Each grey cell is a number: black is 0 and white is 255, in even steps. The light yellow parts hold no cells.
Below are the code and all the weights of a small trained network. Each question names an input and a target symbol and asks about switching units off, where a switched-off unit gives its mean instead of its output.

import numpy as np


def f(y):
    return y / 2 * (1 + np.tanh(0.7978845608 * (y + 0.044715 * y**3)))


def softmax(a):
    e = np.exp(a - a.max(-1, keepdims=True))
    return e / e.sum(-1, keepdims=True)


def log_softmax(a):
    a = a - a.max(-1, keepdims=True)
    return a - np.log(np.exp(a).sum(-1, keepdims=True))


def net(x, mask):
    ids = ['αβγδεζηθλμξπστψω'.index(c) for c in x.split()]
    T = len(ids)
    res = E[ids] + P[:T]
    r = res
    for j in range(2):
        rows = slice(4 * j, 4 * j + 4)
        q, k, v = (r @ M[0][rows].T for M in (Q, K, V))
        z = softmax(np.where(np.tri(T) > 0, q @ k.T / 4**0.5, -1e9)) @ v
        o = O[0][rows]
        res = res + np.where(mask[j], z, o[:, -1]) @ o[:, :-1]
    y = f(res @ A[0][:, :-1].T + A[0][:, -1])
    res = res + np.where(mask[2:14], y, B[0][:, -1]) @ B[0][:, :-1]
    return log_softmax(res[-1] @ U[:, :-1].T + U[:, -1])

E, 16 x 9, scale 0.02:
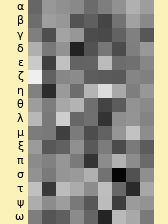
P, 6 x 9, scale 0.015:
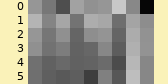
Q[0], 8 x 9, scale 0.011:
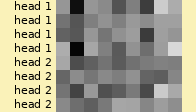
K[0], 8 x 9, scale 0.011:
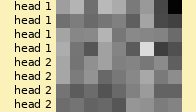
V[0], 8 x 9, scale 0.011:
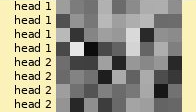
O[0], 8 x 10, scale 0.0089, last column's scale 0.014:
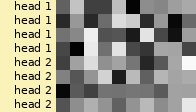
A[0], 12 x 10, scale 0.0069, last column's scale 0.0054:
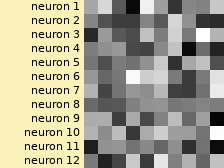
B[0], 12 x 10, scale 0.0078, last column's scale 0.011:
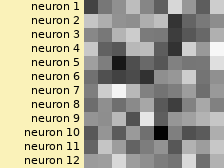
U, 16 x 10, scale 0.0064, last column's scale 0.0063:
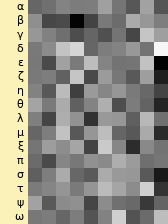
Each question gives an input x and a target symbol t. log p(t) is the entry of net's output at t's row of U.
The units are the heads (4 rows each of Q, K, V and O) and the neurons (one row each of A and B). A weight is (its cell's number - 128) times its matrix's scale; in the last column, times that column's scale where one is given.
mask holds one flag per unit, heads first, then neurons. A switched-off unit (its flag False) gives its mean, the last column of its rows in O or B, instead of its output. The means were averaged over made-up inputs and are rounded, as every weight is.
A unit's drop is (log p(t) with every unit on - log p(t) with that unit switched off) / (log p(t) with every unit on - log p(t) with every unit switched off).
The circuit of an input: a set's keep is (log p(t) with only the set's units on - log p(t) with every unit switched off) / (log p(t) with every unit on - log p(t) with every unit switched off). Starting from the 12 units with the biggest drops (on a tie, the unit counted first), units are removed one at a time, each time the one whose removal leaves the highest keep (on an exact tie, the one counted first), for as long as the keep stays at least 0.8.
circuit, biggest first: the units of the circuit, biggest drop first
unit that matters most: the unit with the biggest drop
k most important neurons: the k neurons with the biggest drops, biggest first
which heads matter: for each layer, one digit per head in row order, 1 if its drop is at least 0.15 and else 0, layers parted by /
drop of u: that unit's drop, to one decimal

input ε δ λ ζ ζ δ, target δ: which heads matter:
11
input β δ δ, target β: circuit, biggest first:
[neuron 5; head 1]
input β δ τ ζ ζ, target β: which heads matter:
10
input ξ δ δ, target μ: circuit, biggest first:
[head 2; head 1]
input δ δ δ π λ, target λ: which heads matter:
10
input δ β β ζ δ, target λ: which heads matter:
11
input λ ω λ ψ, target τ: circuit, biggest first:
[head 1; neuron 9]
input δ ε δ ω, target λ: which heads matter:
10
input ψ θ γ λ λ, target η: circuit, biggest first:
[head 1; head 2]
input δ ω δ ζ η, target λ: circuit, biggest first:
[head 1; neuron 4]
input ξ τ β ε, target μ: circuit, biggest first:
[head 2; head 1; neuron 11]
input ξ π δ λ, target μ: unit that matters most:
head 2
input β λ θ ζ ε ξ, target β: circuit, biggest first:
[neuron 5; head 1]
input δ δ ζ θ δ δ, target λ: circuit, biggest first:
[head 1; head 2]
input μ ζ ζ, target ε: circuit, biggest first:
[head 1]
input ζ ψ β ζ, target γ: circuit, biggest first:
[head 1; head 2]
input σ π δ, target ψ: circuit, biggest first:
[head 1; head 2; neuron 9]
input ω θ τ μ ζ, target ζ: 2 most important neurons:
[neuron 5; neuron 1]
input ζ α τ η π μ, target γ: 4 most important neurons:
[neuron 1; neuron 12; neuron 9; neuron 7]
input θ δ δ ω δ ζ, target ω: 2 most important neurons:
[neuron 1; neuron 4]
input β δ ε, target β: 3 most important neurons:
[neuron 5; neuron 6; neuron 3]
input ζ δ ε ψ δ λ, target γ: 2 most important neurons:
[neuron 1; neuron 12]
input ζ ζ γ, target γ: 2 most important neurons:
[neuron 1; neuron 12]
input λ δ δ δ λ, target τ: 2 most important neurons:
[neuron 9; neuron 5]
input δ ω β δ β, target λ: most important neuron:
[neuron 4]
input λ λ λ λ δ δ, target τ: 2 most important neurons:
[neuron 9; neuron 12]
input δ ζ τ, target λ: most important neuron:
[neuron 6]
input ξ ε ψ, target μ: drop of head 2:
0.7
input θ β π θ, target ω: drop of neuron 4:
0.2
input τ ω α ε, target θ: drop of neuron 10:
-0.1
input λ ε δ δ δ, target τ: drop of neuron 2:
0.0
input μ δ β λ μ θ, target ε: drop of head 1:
0.9
